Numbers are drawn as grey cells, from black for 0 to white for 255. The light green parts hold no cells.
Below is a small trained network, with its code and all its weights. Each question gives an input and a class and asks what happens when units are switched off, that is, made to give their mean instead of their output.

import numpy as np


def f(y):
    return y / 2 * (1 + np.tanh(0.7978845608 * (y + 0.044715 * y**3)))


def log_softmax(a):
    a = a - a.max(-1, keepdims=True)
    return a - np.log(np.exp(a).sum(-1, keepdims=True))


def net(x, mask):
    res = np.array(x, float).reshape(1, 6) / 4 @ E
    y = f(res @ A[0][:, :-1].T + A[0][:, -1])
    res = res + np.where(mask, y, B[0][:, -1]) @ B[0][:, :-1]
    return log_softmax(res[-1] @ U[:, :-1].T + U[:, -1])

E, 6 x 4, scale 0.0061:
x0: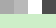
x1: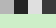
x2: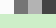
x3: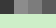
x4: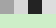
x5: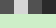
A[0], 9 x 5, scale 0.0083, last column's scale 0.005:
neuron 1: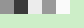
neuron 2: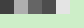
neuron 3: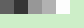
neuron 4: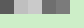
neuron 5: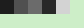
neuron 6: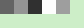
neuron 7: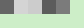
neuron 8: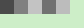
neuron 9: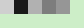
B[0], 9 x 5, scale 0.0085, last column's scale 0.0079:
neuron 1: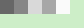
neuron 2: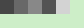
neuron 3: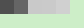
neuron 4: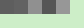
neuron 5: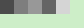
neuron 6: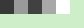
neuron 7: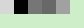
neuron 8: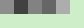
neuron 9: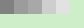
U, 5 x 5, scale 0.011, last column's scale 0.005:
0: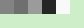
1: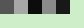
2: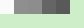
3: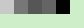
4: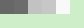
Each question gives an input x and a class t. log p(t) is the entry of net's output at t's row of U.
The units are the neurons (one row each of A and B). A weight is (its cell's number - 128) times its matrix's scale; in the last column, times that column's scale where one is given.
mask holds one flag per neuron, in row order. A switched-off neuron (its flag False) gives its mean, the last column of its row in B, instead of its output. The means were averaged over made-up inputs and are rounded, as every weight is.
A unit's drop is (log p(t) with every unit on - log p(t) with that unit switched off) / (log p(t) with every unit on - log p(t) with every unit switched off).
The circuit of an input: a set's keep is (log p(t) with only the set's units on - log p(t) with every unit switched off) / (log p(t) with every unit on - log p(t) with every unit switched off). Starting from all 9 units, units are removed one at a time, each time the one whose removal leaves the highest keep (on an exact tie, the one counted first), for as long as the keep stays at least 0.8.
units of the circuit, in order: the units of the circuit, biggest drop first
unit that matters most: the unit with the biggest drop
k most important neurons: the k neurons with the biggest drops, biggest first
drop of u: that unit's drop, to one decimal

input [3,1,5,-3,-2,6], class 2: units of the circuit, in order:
[neuron 6; neuron 7; neuron 3]
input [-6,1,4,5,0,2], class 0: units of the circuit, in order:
[neuron 6; neuron 9]
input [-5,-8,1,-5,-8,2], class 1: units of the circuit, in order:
[neuron 1; neuron 9]
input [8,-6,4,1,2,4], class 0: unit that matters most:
neuron 4
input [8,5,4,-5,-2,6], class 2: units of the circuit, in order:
[neuron 7; neuron 2]
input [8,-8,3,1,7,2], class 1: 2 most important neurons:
[neuron 1; neuron 6]
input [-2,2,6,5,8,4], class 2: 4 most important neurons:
[neuron 6; neuron 5; neuron 3; neuron 4]
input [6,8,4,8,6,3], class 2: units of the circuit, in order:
[neuron 7; neuron 6]
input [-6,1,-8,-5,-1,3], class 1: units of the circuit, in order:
[neuron 1; neuron 6]
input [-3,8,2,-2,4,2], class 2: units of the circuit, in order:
[neuron 6; neuron 2]
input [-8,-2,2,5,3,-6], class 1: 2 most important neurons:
[neuron 6; neuron 1]
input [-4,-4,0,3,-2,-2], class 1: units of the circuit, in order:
[neuron 1; neuron 9]
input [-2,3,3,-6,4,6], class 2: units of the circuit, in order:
[neuron 6; neuron 5; neuron 3]
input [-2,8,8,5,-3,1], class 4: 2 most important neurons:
[neuron 9; neuron 1]
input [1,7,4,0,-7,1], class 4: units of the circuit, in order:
[neuron 9]
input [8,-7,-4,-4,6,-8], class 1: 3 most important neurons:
[neuron 6; neuron 1; neuron 9]
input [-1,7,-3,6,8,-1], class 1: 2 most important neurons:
[neuron 1; neuron 9]
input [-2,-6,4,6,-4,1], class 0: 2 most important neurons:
[neuron 6; neuron 9]
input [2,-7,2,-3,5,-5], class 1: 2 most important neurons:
[neuron 6; neuron 1]
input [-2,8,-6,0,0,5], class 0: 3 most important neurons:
[neuron 9; neuron 6; neuron 1]
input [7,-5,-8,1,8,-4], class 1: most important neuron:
[neuron 6]
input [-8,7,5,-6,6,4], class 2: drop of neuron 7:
-0.1
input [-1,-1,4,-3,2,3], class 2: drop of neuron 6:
0.4
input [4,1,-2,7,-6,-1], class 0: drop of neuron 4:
0.2
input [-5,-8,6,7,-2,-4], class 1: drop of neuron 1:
0.3
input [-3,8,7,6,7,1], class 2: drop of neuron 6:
0.4
